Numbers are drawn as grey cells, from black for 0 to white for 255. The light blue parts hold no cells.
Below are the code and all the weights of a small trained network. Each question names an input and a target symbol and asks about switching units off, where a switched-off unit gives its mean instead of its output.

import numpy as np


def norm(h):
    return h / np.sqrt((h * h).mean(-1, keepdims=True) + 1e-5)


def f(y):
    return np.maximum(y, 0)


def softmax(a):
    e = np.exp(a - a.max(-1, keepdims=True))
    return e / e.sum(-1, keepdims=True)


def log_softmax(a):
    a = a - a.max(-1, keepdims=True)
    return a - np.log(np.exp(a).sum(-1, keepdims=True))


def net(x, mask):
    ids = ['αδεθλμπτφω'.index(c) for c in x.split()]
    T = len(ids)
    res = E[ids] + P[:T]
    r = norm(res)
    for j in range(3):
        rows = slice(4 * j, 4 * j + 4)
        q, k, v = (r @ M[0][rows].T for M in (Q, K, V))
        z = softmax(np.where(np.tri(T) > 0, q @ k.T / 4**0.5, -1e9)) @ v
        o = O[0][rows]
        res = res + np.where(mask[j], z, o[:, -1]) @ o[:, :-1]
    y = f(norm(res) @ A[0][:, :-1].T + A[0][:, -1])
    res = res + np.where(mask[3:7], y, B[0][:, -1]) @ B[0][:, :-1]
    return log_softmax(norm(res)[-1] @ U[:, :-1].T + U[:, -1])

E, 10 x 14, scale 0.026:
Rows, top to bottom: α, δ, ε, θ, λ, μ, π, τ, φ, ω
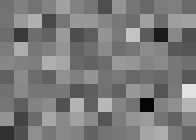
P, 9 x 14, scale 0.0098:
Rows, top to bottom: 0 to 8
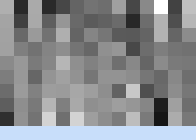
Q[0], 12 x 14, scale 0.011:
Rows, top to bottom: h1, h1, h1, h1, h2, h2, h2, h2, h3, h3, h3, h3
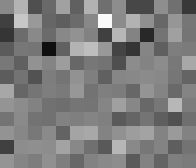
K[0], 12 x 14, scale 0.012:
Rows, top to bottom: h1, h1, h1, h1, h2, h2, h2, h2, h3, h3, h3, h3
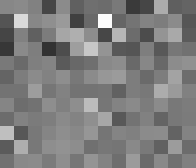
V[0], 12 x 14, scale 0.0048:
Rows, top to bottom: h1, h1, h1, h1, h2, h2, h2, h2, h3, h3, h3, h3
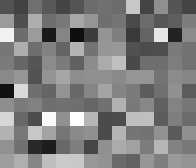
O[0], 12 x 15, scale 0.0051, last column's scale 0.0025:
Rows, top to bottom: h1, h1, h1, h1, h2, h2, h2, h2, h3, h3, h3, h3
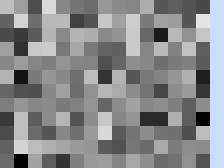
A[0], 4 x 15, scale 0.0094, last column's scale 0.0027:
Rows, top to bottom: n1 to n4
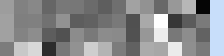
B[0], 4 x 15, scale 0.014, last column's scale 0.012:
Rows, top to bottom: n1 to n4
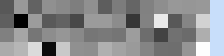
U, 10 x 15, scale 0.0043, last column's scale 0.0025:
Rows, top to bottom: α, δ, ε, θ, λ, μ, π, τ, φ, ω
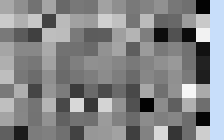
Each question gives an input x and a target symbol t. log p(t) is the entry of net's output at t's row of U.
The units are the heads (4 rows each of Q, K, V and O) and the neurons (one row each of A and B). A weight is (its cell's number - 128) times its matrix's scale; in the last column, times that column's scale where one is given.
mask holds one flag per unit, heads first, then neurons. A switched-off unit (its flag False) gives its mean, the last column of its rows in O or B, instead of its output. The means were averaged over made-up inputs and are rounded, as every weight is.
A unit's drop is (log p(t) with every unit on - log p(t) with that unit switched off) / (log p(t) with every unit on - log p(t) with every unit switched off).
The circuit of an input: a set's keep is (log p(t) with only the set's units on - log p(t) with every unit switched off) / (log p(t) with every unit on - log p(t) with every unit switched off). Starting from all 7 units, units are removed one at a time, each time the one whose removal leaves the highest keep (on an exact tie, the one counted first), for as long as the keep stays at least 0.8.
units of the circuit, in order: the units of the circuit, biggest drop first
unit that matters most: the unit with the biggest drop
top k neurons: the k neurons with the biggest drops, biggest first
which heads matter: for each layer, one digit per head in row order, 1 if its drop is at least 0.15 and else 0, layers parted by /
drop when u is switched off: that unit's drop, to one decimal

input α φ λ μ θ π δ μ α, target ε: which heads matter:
000
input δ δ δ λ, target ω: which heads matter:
000
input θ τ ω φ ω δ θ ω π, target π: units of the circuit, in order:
(n4; n1)
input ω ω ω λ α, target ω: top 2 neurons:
(n4; n3)
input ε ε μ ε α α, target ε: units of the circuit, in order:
(n2; n4)
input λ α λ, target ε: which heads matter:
100
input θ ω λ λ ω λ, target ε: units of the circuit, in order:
(n4; n2; h1)
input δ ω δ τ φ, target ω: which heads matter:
100
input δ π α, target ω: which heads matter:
001
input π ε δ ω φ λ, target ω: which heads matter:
100
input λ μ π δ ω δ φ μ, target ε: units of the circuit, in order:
(n4; n2)
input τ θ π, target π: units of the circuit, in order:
(n4; n2)
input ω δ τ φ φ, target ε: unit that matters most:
h3
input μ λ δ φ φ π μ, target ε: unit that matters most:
n4
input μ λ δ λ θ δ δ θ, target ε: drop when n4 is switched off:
0.7
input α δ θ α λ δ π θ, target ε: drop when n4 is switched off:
0.4
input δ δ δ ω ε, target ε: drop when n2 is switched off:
0.5
